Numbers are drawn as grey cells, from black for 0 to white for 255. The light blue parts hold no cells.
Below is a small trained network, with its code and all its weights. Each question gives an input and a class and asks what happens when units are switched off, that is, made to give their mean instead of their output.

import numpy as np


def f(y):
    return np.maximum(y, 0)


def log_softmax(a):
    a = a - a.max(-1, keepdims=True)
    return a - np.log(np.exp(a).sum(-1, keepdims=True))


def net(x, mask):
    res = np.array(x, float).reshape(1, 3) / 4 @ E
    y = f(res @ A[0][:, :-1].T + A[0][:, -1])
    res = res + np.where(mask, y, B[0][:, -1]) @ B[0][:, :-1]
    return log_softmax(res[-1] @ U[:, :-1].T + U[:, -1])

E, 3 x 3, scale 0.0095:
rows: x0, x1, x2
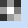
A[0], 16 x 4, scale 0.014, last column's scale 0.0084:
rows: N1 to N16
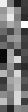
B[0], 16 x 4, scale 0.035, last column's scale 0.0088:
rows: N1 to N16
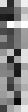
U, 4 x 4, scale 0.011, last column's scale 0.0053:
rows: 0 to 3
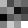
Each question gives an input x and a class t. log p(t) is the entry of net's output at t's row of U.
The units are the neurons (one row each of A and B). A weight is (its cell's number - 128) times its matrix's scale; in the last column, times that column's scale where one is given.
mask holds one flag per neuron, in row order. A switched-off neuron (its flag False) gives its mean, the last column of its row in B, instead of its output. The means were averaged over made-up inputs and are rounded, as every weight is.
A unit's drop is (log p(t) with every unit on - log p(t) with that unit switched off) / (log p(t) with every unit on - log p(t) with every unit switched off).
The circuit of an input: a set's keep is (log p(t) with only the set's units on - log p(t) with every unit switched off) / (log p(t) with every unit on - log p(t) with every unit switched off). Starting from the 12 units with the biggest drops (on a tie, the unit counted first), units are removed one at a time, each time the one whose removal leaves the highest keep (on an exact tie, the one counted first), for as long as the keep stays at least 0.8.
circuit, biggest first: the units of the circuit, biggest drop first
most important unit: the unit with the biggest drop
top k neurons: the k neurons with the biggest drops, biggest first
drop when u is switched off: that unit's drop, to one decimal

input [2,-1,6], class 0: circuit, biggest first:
[N9]
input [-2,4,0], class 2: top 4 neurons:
[N3 N2 N8 N1]
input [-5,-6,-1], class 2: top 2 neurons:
[N16 N8]
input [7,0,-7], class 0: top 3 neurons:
[N1 N15 N11]
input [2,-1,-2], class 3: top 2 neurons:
[N3 N9]
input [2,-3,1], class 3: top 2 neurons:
[N3 N2]
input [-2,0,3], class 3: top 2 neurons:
[N1 N3]
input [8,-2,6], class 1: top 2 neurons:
[N8 N1]
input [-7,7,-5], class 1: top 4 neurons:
[N15 N11 N16 N14]
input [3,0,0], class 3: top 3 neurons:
[N15 N11 N3]
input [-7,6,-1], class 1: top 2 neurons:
[N15 N11]
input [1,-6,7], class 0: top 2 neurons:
[N9 N3]
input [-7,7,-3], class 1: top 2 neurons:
[N15 N11]
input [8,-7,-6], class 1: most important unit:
N8
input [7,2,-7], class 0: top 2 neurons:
[N1 N15]
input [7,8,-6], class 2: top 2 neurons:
[N3 N2]
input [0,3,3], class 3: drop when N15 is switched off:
0.1
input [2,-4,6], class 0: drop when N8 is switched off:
0.0
